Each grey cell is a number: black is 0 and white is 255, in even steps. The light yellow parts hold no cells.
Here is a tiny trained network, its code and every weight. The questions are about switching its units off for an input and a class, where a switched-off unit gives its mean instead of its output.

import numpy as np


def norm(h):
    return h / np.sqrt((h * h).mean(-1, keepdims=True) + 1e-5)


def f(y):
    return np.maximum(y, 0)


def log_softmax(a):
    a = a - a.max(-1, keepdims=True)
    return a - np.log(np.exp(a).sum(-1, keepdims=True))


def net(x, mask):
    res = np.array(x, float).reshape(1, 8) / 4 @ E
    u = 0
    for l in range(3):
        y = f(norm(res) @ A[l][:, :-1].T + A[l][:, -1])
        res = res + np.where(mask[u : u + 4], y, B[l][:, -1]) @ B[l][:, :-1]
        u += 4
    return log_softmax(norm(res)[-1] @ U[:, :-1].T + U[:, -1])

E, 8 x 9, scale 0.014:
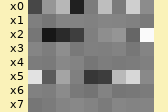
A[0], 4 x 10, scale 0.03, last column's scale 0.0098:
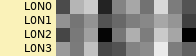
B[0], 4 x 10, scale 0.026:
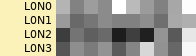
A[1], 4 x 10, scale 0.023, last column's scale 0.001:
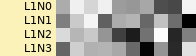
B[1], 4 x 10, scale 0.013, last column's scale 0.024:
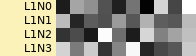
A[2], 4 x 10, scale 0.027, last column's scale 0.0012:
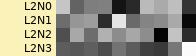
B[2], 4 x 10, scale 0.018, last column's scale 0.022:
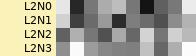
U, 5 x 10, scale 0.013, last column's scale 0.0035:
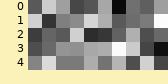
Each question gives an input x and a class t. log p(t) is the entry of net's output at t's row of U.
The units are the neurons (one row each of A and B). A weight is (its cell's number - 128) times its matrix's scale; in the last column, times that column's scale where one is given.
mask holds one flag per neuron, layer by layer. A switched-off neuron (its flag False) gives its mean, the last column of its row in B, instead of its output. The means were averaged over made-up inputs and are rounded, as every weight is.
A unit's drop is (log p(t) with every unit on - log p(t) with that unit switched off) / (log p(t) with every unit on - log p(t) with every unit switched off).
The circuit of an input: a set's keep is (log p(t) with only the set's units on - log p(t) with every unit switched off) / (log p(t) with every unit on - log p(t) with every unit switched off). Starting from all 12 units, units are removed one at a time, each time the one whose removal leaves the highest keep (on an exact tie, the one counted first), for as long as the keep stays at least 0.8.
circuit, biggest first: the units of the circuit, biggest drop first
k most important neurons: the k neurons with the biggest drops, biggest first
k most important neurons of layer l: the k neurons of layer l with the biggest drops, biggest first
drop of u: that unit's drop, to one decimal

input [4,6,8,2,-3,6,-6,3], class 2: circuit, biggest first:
[L0N2]
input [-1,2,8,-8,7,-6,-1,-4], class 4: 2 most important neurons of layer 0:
[L0N0 L0N2]
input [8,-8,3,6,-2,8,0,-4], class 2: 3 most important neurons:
[L0N2 L0N3 L2N0]
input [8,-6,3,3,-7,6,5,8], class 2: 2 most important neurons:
[L0N2 L0N3]
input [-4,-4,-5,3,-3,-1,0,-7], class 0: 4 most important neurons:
[L0N3 L1N3 L0N2 L1N0]
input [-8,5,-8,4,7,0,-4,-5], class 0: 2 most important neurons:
[L0N3 L1N3]
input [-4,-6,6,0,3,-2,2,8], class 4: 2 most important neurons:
[L0N0 L0N3]
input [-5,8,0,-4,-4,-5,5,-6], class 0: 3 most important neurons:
[L0N1 L0N0 L0N3]
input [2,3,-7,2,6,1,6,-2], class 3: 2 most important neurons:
[L0N3 L2N0]
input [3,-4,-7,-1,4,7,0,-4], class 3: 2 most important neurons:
[L0N3 L0N2]
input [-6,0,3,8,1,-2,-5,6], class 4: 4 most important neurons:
[L0N3 L0N0 L0N2 L1N0]
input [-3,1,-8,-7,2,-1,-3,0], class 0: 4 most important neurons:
[L1N3 L0N3 L0N2 L1N0]
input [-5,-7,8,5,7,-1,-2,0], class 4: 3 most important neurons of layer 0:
[L0N3 L0N0 L0N2]
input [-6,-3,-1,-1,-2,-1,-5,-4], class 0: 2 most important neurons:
[L0N3 L0N0]
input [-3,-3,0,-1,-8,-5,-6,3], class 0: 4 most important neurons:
[L0N1 L0N0 L0N3 L1N2]
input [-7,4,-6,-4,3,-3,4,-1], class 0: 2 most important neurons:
[L0N3 L1N3]
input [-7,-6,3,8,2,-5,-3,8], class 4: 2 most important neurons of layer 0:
[L0N0 L0N3]
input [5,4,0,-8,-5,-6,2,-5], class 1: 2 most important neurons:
[L0N0 L1N0]
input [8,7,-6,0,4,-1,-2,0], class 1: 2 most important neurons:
[L0N0 L2N1]
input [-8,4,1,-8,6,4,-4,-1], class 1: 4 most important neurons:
[L2N0 L0N3 L0N2 L1N0]
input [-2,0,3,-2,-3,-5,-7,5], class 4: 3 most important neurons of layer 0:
[L0N0 L0N2 L0N3]
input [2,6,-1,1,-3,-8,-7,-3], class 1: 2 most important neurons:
[L0N3 L1N1]
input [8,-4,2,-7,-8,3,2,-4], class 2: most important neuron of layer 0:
[L0N2]
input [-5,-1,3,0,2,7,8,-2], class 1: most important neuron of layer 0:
[L0N2]
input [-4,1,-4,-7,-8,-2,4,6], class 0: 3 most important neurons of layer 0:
[L0N3 L0N2 L0N0]
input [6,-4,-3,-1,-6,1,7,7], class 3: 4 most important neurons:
[L0N3 L0N0 L2N0 L1N3]
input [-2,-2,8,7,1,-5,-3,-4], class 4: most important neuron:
[L0N0]
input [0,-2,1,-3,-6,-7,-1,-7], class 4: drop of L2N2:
0.1
